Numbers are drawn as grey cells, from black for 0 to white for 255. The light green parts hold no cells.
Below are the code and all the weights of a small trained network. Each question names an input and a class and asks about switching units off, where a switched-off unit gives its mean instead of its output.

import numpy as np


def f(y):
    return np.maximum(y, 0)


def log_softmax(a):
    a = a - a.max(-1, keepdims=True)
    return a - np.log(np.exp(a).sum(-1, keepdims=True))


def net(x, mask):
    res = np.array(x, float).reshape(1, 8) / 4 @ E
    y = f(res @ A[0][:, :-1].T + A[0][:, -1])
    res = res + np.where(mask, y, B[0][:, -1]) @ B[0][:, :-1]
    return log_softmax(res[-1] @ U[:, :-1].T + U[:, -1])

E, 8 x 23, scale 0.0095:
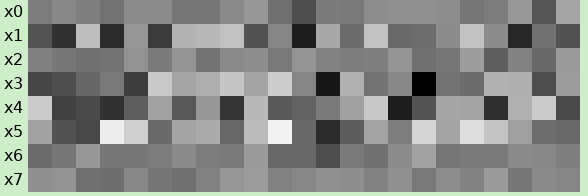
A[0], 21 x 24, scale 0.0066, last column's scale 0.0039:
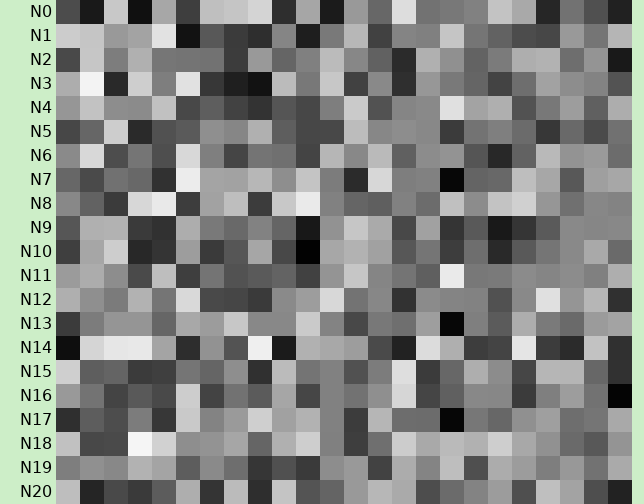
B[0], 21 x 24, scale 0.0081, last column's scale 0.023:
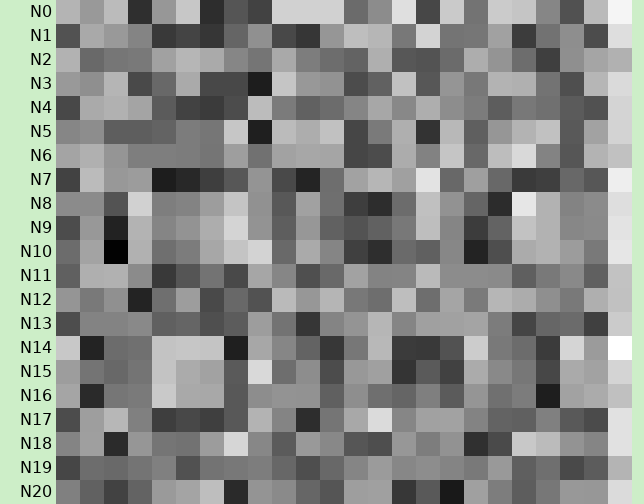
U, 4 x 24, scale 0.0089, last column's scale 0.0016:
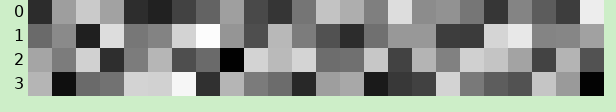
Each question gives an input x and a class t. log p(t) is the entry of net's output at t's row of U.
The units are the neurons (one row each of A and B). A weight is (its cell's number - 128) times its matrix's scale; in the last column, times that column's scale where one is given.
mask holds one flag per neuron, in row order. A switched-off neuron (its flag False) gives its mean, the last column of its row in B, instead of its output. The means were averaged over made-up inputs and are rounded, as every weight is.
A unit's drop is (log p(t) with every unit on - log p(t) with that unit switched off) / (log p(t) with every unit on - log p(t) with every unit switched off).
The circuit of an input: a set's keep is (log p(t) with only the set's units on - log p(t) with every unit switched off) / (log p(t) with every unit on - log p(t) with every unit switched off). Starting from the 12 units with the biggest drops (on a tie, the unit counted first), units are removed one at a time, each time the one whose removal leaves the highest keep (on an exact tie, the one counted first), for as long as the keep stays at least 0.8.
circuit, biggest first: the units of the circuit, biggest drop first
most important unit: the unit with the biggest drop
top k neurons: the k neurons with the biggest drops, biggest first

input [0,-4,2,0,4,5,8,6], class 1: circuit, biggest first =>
(N8)
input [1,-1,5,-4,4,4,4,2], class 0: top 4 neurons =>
(N14; N10; N9; N1)
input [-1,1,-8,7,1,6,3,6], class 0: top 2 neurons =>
(N7; N17)
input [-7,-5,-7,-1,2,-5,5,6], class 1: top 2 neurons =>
(N10; N9)
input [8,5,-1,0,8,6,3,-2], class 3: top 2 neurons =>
(N20; N15)
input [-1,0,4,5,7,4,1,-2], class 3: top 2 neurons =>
(N15; N20)
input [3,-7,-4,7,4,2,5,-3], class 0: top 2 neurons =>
(N7; N17)
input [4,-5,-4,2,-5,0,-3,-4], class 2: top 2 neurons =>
(N3; N12)
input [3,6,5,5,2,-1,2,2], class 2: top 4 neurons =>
(N0; N5; N1; N4)
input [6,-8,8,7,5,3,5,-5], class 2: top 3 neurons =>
(N3; N12; N1)
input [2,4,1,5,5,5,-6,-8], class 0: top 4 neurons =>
(N14; N7; N10; N17)
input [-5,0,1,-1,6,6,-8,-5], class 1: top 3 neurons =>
(N18; N14; N8)
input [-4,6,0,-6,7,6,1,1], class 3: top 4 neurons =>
(N15; N20; N7; N17)
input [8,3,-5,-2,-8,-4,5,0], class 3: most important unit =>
N14
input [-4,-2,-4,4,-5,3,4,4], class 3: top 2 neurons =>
(N14; N1)
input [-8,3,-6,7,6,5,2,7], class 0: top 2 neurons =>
(N7; N14)
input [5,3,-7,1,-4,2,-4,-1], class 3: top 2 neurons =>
(N14; N3)
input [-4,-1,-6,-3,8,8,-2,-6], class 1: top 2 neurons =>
(N18; N8)
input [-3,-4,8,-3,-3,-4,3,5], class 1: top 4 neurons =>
(N0; N10; N9; N7)
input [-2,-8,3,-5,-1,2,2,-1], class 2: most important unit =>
N3
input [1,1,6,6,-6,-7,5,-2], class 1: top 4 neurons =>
(N10; N9; N1; N5)
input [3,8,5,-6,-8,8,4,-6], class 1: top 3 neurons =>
(N8; N18; N3)
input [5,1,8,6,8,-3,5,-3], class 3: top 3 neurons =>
(N20; N15; N16)
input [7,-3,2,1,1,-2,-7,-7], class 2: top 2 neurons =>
(N8; N18)
